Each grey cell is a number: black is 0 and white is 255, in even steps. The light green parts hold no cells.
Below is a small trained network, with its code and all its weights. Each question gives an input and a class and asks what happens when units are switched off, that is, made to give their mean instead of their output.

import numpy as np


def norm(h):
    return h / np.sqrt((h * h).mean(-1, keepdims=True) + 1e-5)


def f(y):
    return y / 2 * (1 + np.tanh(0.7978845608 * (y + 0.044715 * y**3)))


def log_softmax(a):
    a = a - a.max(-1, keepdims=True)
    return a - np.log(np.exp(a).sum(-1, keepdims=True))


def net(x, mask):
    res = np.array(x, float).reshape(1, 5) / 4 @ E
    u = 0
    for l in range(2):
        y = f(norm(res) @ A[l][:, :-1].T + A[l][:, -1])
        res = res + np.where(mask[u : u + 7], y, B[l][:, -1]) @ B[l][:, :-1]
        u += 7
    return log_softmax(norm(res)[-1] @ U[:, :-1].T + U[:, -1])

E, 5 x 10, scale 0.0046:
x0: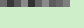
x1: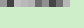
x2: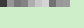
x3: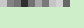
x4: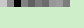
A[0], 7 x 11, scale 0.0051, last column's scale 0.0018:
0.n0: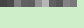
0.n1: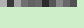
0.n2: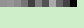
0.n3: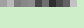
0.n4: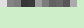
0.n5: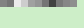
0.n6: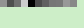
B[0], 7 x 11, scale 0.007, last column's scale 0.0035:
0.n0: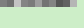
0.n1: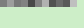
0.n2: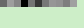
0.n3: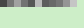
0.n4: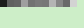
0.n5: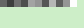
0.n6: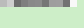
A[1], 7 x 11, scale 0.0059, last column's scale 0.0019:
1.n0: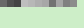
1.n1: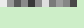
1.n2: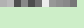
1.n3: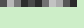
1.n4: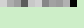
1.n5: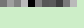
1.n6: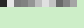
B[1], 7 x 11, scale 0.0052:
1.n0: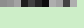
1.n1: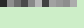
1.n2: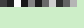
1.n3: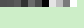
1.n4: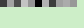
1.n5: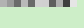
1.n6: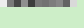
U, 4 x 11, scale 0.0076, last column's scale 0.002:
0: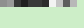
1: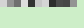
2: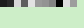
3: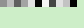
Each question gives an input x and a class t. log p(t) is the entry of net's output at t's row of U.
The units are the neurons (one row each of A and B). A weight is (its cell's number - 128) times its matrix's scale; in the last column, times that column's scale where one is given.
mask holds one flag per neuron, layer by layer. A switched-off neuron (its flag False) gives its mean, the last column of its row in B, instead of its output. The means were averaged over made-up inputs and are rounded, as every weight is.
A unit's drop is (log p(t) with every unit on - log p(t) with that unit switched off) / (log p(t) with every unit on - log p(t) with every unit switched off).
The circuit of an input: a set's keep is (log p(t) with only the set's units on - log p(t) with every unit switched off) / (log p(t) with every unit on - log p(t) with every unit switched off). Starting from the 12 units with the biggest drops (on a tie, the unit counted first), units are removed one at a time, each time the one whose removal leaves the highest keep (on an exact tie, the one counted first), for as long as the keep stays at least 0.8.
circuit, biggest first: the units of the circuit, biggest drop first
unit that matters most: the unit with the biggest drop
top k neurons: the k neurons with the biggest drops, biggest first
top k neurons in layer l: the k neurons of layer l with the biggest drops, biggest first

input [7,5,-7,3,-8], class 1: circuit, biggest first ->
[0.n1; 1.n5]
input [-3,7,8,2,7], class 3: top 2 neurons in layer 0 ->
[0.n4; 0.n1]
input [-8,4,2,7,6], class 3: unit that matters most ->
1.n4
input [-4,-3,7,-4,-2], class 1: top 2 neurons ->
[1.n3; 1.n6]
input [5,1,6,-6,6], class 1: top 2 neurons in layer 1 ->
[1.n3; 1.n5]
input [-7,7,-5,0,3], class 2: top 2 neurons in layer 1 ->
[1.n5; 1.n6]
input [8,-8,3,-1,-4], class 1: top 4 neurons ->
[0.n0; 1.n5; 0.n5; 1.n0]
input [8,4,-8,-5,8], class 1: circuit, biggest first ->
[1.n5; 1.n3]
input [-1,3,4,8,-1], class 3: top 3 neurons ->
[1.n4; 1.n3; 0.n1]
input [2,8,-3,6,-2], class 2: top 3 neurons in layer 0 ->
[0.n5; 0.n3; 0.n0]
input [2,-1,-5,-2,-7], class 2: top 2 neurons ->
[0.n5; 1.n6]
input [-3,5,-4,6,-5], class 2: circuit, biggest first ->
[0.n6; 1.n3]
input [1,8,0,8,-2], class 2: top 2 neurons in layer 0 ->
[0.n6; 0.n5]
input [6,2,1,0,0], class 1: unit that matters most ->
0.n0
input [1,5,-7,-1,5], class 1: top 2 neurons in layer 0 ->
[0.n3; 0.n1]
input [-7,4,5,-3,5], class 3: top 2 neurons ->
[1.n4; 0.n4]
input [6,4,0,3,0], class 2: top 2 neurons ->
[0.n6; 1.n2]
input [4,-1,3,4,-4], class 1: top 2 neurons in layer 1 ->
[1.n3; 1.n2]
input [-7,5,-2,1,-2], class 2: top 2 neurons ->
[0.n5; 0.n6]
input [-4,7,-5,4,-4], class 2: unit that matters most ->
0.n5
